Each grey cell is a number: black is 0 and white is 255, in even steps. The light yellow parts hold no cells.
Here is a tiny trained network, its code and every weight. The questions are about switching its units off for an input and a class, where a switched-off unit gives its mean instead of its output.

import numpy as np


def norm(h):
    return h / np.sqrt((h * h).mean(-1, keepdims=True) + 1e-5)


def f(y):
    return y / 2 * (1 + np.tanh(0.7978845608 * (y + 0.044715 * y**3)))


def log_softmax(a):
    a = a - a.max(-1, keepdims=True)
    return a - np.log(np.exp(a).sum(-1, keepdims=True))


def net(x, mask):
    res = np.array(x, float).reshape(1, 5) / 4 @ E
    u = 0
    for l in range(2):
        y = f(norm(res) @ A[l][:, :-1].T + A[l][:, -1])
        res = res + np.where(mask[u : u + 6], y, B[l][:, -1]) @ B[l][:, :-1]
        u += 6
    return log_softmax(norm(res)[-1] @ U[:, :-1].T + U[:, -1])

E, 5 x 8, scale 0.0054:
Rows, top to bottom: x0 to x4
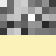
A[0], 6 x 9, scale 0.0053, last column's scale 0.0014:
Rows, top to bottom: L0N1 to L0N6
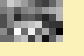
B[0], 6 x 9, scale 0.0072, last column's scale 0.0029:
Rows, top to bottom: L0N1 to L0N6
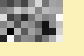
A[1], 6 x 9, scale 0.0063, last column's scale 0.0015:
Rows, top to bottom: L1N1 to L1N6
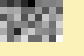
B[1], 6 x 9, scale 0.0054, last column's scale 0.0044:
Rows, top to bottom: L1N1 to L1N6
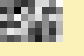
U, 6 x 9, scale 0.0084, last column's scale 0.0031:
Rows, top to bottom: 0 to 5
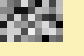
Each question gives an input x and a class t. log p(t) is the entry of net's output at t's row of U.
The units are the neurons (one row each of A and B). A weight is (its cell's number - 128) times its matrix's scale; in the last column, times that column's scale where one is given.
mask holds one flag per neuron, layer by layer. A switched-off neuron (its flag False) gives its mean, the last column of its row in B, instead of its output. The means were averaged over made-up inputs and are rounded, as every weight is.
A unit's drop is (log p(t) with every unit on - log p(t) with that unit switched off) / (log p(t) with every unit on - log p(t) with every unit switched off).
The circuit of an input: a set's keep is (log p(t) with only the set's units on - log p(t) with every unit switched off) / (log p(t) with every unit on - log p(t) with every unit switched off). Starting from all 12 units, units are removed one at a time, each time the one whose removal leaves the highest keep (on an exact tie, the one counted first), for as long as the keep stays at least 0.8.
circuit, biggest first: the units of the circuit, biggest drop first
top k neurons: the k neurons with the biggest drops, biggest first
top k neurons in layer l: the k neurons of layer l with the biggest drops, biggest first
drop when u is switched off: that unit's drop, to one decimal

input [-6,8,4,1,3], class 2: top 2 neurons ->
(L0N5; L0N6)
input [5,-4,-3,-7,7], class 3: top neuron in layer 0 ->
(L0N1)
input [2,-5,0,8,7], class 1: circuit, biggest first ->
(L1N1; L0N3)
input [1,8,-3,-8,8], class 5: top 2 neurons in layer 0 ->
(L0N4; L0N2)
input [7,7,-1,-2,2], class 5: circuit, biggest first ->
(L0N6; L0N4)
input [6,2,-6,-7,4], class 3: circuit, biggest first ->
(L0N6; L0N1)
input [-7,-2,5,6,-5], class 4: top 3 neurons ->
(L0N2; L0N5; L1N5)
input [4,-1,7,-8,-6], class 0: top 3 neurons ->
(L1N6; L0N6; L1N4)
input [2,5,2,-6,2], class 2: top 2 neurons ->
(L0N5; L0N6)
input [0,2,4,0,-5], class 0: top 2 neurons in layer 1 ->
(L1N6; L1N5)
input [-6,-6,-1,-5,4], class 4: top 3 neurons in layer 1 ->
(L1N3; L1N6; L1N4)
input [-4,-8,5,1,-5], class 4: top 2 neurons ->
(L0N2; L1N3)
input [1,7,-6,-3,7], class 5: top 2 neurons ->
(L0N4; L1N1)
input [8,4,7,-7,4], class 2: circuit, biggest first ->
(L0N5)
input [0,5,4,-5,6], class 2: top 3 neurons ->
(L0N5; L0N6; L1N1)
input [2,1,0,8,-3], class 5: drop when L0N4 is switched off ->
0.1
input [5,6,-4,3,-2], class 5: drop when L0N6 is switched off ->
0.3
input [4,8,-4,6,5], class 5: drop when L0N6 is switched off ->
0.3
